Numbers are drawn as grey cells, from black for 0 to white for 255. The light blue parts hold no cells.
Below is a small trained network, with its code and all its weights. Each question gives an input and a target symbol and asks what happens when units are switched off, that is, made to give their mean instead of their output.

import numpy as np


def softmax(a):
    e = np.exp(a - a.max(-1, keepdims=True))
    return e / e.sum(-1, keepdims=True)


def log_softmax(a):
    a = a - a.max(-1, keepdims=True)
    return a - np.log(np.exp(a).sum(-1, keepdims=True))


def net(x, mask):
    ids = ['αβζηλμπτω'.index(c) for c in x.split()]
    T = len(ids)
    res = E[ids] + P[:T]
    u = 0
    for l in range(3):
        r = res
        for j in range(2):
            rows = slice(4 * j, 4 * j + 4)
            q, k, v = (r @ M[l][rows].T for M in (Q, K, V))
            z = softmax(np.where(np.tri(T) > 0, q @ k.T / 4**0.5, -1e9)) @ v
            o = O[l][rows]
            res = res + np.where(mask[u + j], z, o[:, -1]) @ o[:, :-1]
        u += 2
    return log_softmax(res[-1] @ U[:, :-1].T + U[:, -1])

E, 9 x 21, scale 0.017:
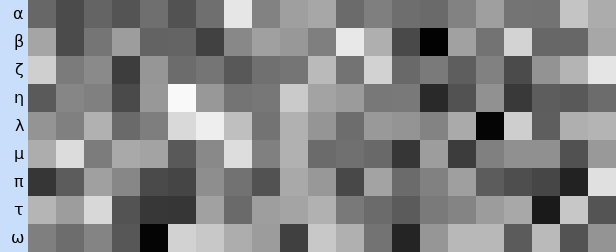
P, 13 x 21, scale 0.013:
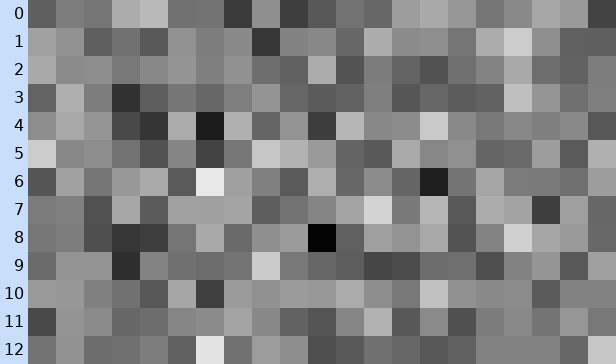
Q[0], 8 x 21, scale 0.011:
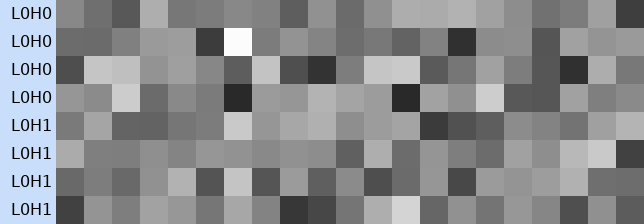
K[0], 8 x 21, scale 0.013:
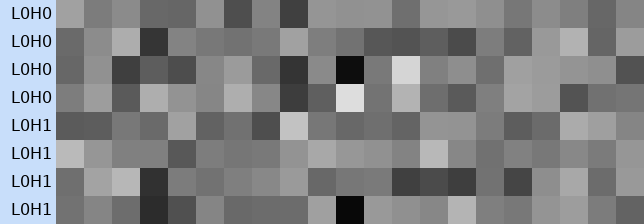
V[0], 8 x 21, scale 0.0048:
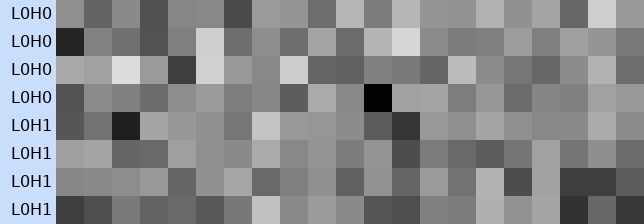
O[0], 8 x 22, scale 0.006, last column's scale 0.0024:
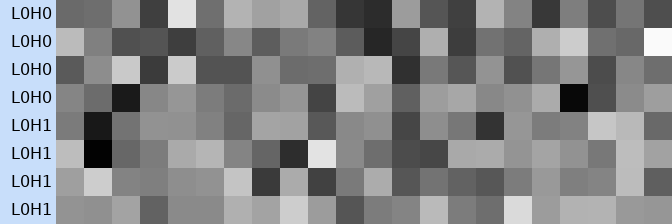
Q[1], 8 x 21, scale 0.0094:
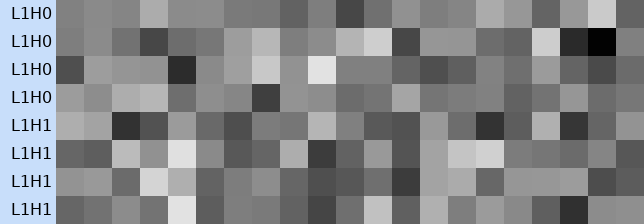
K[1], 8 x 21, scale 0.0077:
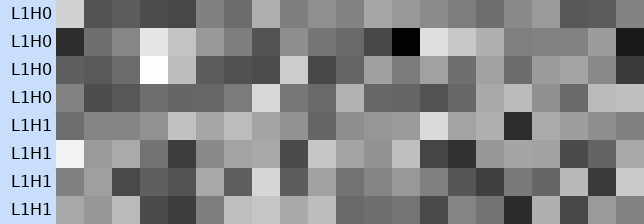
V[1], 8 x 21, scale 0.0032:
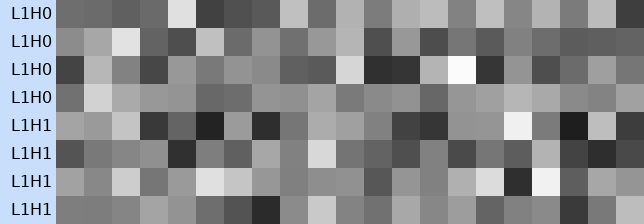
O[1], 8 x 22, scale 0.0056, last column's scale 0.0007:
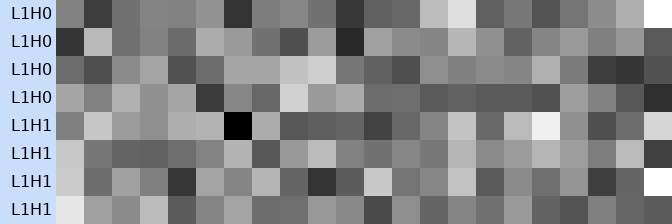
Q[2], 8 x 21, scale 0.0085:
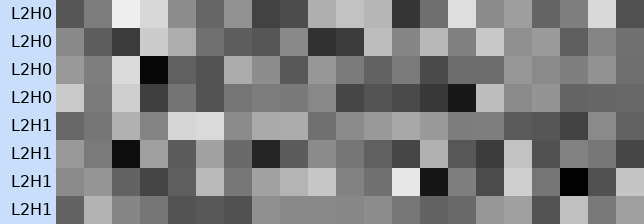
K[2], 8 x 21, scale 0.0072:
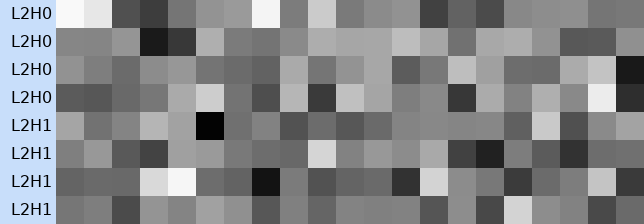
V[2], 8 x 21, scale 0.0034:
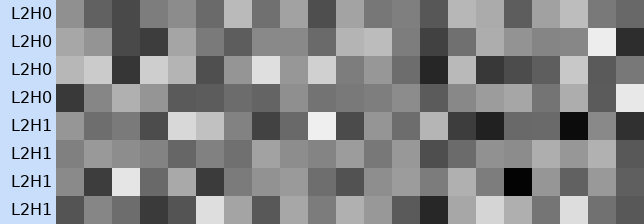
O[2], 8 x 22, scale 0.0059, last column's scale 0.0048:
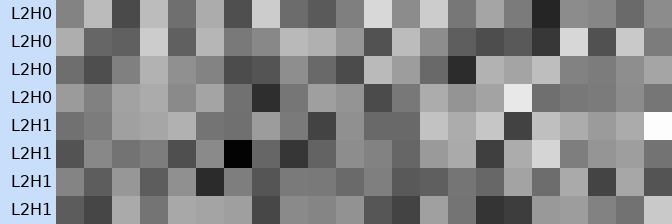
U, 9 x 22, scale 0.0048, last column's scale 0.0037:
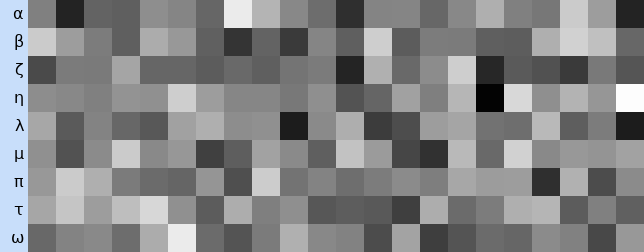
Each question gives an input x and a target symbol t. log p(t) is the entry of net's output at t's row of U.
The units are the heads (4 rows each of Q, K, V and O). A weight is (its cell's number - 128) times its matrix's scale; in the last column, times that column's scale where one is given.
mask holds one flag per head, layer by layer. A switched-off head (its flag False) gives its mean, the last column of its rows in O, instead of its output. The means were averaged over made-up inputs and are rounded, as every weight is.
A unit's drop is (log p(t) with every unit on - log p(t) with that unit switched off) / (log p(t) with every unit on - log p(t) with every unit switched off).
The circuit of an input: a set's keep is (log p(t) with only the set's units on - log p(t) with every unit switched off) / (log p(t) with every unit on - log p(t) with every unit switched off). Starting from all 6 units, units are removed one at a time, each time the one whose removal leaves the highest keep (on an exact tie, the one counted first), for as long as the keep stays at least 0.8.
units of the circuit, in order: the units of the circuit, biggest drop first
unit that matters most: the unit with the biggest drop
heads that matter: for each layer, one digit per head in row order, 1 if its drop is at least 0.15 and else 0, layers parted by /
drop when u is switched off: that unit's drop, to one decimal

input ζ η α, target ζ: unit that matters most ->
L0H1
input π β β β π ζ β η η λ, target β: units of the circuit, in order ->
[L0H0 L1H0]
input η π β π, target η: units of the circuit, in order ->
[L2H1 L0H0 L1H1]
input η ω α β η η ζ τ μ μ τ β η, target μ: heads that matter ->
10 / 00 / 10
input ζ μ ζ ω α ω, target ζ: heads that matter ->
01 / 00 / 00
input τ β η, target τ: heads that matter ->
00 / 01 / 00
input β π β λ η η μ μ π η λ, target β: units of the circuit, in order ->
[L1H0 L2H1]
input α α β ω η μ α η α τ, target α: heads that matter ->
01 / 00 / 00
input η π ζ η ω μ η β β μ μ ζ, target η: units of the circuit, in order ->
[L2H1 L1H0]
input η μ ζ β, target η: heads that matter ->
00 / 00 / 11
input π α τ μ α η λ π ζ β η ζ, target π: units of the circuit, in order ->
[L2H0 L0H1 L2H1]
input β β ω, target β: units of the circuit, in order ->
[L1H0 L0H0]
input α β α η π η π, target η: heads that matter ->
10 / 00 / 01
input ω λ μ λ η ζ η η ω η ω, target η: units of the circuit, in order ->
[L0H0 L2H1]
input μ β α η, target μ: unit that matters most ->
L2H0
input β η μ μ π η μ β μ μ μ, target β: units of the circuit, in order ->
[L1H0 L0H0]
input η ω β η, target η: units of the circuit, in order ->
[L2H1 L0H0 L2H0]
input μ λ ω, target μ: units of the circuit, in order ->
[L2H0 L0H0]
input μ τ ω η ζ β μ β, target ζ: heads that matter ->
11 / 00 / 00
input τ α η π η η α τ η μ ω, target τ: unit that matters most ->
L1H1
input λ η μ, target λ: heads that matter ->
00 / 01 / 00
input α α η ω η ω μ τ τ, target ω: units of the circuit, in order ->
[L0H0 L2H1]
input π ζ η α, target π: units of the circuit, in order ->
[L0H1 L2H0]
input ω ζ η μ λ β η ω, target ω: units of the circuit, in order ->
[L2H1 L0H0 L2H0]
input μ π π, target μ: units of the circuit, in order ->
[L2H0 L0H0]
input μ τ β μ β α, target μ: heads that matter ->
00 / 00 / 10
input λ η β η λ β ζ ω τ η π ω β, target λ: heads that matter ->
00 / 01 / 10
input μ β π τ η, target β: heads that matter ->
10 / 10 / 00
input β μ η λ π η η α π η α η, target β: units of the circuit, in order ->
[L1H0]
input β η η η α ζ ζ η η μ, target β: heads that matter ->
00 / 10 / 00
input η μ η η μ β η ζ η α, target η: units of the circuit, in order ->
[L2H1 L0H0]
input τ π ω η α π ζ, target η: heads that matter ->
10 / 00 / 01
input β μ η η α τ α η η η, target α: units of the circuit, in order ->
[L0H1 L0H0]
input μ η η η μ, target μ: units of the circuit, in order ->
[L2H0]
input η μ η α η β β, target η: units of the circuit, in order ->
[L2H1 L2H0]
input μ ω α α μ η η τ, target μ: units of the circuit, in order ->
[L2H0 L0H1]
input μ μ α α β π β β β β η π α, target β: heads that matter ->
10 / 10 / 00
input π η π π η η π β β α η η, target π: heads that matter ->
01 / 00 / 11
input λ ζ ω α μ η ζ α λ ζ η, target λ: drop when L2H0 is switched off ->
0.1
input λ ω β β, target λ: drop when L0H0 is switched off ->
0.1
